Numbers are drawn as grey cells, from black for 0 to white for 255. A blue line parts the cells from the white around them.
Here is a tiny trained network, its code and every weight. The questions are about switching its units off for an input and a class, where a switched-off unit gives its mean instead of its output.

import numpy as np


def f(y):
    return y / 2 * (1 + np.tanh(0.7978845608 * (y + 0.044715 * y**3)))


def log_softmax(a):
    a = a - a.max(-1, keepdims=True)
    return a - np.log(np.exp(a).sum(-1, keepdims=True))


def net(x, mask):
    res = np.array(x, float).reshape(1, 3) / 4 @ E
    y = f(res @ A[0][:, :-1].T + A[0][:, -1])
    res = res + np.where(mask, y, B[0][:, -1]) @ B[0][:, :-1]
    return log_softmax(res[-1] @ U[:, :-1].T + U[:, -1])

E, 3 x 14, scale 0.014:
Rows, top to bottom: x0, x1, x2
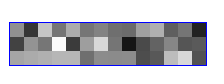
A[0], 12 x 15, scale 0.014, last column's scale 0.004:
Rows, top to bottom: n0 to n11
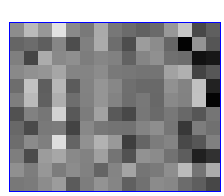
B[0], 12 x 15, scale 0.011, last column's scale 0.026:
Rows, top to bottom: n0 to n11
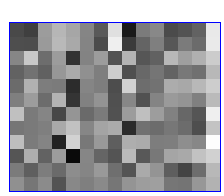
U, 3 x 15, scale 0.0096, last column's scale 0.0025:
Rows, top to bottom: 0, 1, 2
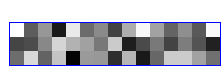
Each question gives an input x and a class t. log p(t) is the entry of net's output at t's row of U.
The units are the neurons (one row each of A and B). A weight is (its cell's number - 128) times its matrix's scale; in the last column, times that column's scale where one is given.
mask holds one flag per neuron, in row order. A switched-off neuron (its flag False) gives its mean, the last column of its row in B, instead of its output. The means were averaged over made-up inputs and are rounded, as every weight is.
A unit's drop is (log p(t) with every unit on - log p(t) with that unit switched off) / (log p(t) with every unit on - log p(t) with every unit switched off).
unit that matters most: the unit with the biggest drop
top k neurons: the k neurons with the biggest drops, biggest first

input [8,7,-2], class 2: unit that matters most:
n9
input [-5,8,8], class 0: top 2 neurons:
[n8, n6]
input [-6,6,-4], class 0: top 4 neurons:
[n8, n6, n9, n2]
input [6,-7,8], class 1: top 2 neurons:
[n8, n6]
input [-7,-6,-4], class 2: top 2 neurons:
[n8, n6]
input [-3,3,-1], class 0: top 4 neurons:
[n9, n2, n8, n6]
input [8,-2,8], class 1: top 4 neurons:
[n0, n3, n4, n10]
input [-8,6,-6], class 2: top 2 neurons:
[n4, n5]
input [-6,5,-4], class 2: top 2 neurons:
[n4, n5]
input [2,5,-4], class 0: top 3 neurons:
[n8, n6, n0]
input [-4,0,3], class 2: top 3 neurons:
[n1, n4, n7]
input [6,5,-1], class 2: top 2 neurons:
[n9, n2]
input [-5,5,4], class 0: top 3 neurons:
[n8, n6, n9]
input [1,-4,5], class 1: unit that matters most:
n8
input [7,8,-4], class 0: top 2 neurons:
[n8, n6]
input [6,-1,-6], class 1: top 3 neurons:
[n1, n7, n4]
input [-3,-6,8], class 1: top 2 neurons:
[n8, n6]
